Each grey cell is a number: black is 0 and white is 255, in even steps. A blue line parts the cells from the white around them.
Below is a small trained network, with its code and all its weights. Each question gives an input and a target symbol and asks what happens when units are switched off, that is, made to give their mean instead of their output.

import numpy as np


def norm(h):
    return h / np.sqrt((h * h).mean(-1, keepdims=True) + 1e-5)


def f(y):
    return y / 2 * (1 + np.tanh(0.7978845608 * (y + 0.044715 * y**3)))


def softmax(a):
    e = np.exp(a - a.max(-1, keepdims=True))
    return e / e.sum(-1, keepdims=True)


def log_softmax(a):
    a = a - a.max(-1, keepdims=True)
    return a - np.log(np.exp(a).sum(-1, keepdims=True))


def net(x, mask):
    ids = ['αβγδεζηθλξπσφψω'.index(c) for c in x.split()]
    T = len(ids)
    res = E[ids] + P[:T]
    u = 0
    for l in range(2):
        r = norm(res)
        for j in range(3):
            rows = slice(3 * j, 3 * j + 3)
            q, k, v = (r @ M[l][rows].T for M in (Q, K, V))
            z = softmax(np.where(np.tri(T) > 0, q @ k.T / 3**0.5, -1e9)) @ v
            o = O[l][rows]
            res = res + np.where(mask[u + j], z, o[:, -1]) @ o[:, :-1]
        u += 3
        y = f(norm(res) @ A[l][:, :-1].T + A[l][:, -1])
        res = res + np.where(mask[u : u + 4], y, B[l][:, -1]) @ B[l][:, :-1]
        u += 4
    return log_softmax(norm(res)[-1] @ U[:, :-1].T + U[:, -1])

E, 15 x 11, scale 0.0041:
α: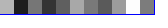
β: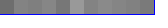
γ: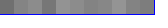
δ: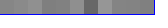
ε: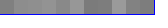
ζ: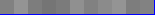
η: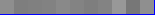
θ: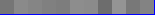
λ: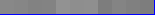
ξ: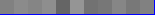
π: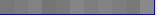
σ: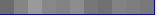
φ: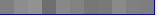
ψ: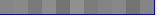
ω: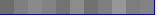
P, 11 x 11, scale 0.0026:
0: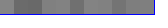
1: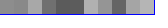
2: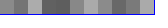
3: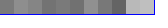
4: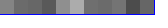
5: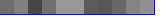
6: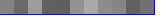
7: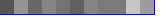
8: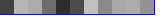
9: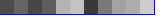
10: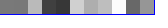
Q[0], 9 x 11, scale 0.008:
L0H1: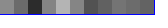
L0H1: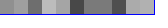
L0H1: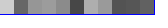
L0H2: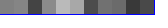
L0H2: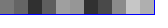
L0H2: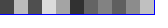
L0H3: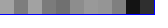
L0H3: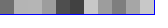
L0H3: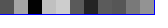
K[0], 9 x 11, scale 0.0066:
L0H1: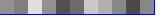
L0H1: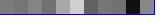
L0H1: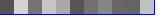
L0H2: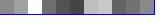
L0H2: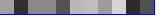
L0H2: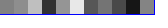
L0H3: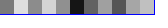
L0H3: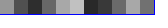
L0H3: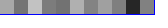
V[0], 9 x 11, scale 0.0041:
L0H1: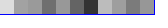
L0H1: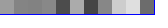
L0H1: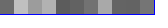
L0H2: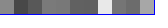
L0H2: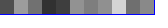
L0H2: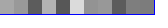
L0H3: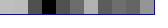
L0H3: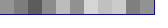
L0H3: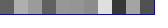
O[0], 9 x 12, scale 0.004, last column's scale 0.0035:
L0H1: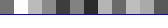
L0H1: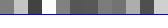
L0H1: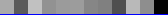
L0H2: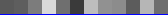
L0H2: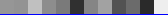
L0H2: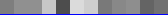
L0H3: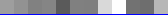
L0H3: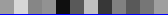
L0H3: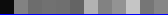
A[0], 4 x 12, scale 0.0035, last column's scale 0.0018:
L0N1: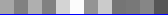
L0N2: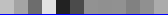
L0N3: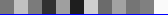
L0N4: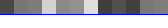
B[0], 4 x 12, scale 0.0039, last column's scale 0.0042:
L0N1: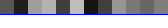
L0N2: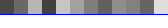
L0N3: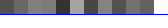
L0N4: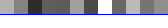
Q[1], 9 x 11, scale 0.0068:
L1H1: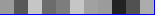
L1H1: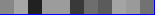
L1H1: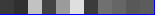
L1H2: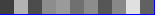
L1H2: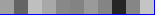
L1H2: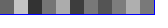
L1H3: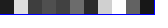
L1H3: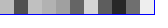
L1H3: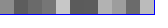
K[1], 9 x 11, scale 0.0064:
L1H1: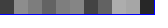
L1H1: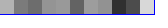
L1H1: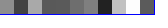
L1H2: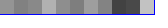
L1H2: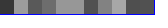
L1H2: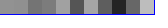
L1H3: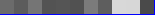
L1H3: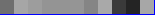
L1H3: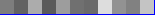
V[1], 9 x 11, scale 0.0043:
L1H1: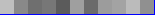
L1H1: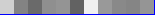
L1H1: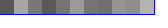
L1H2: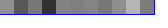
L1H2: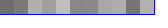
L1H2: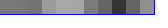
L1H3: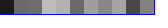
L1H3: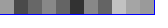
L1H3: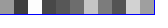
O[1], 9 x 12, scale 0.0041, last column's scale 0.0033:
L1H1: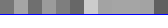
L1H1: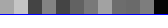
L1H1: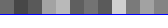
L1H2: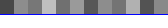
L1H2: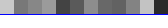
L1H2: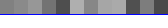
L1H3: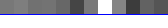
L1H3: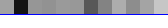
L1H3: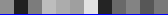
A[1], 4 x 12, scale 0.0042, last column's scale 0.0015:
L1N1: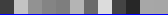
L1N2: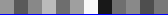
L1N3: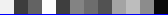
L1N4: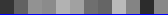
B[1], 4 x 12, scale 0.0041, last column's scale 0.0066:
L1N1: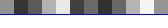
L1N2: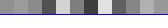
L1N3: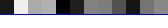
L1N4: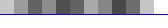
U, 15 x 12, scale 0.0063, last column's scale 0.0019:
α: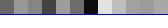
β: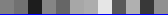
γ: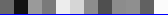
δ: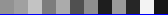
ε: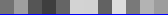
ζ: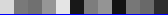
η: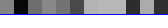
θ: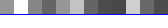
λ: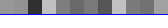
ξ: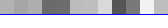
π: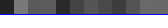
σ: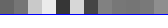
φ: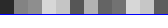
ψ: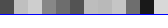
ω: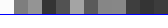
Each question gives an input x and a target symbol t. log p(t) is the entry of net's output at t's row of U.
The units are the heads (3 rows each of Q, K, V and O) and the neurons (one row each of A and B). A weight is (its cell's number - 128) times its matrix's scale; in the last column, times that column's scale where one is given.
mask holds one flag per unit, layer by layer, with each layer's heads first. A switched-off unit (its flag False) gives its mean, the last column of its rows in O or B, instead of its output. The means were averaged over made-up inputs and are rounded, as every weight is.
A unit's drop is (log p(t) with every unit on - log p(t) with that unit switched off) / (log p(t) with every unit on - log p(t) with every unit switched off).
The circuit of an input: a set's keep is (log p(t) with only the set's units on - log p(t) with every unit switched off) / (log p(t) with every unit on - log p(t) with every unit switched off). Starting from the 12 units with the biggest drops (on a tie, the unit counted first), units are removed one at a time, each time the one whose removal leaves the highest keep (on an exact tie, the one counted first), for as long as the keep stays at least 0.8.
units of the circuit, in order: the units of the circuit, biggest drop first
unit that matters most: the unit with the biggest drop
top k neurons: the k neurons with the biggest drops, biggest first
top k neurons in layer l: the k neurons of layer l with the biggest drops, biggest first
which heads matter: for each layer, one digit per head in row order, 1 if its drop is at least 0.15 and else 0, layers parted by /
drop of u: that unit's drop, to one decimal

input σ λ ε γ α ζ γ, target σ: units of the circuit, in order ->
(L1H2, L1H3, L0N3, L0H3)
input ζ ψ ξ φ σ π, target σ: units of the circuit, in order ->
(L0H1, L0N1, L0H2)
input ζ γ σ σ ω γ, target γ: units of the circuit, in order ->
(L0H1)
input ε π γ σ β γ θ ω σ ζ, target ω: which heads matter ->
111 / 000
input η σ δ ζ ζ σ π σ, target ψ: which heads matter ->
111 / 001
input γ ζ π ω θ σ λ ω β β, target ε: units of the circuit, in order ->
(L0H1, L0H3)
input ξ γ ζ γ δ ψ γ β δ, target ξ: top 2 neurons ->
(L0N3, L1N4)
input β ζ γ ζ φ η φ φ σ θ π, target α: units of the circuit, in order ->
(L0H3, L1H3)
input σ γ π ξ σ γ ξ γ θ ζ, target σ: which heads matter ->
110 / 000
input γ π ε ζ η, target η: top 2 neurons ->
(L0N4, L1N2)
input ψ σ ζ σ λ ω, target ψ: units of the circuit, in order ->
(L0H3, L0H2)
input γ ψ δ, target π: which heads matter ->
011 / 000
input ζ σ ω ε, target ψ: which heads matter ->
001 / 000
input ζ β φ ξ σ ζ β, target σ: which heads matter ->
111 / 000
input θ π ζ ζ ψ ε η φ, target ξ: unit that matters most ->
L0H2
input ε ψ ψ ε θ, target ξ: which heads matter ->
101 / 000
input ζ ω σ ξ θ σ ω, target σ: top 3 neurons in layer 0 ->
(L0N1, L0N2, L0N3)
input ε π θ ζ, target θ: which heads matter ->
001 / 000
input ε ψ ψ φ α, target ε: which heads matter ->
011 / 110
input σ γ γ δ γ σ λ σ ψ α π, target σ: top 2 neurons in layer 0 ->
(L0N2, L0N3)
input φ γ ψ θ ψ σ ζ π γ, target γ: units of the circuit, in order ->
(L0H3)
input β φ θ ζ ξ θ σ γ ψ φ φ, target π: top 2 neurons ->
(L0N3, L1N1)
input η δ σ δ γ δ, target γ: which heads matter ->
101 / 100
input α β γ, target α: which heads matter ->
100 / 001
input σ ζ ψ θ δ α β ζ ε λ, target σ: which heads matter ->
000 / 011
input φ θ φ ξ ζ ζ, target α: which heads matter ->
001 / 001
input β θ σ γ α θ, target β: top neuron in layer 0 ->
(L0N4)
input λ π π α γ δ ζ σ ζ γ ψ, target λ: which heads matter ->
110 / 100
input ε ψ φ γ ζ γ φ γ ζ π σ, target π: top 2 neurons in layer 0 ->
(L0N3, L0N2)
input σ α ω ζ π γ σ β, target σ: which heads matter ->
101 / 011
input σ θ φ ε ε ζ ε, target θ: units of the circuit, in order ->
(L0H2, L1H3)
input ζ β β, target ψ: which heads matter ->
001 / 000
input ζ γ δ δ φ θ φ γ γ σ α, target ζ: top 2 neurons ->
(L1N2, L1N3)
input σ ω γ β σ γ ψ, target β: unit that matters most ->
L0H1
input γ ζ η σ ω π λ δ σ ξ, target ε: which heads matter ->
111 / 000
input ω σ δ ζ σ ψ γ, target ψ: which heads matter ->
101 / 001
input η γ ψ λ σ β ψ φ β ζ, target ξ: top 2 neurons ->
(L1N4, L0N3)
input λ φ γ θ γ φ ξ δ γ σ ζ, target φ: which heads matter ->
101 / 000
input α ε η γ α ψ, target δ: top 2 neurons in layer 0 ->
(L0N2, L0N4)
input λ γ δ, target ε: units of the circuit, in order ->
(L0H2)
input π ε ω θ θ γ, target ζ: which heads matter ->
111 / 001
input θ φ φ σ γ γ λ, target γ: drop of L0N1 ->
0.2
